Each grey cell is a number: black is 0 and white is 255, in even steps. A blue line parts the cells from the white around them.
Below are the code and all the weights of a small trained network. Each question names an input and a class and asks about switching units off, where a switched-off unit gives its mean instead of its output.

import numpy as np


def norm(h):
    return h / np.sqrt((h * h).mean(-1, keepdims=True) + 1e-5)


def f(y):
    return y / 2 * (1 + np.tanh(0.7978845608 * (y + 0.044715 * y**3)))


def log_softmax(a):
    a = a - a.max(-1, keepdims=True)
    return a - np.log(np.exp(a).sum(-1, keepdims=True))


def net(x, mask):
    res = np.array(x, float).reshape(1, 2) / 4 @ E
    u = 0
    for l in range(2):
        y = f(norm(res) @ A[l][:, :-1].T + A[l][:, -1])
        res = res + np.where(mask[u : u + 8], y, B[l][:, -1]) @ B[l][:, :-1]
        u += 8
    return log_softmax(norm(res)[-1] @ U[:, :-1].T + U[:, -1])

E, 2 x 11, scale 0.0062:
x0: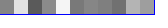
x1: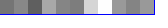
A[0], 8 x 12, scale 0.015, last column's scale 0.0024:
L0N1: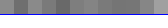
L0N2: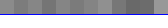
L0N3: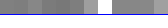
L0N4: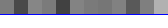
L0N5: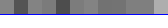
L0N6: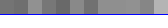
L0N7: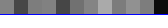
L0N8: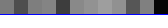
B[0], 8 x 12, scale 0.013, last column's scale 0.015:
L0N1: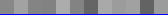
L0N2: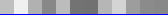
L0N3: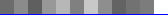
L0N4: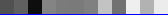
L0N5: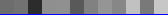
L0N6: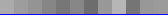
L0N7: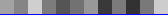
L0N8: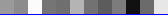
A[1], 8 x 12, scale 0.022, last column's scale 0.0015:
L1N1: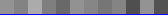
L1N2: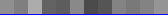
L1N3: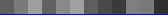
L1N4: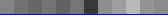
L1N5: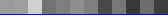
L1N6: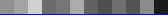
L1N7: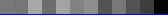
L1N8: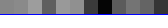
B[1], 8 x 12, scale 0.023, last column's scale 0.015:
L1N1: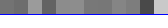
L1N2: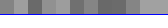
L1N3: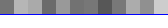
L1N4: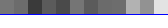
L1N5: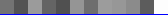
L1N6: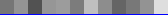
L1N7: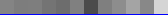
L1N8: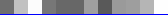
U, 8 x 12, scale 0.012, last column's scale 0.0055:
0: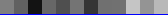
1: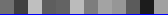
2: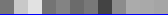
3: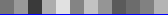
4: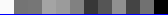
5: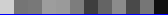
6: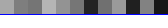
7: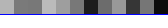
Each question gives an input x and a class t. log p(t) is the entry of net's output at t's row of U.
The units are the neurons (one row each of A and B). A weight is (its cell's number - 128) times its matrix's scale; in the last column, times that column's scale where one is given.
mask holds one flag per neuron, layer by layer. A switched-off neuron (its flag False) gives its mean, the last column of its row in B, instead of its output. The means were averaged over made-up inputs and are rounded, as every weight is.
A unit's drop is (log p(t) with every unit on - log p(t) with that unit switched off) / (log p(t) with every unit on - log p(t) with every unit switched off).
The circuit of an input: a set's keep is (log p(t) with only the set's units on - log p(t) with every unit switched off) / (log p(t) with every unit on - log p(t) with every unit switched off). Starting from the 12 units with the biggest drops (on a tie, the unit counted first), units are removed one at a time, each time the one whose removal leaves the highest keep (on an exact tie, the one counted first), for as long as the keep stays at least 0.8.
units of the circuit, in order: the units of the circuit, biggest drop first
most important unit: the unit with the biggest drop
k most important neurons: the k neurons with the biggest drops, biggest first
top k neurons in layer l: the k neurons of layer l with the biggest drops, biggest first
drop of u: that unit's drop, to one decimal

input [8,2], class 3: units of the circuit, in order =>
(L1N8, L1N4)
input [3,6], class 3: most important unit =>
L0N8
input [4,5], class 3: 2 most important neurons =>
(L0N8, L1N8)
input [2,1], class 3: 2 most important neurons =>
(L0N7, L0N8)
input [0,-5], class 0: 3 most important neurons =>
(L0N8, L0N7, L0N3)
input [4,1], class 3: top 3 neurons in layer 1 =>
(L1N5, L1N8, L1N4)
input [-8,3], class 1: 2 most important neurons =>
(L0N8, L0N7)
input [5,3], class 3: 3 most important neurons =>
(L0N8, L0N7, L1N8)
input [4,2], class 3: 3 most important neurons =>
(L0N7, L0N8, L1N8)
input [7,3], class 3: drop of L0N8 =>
1.3
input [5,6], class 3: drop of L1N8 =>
0.1
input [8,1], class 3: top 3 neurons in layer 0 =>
(L0N7, L0N8, L0N4)
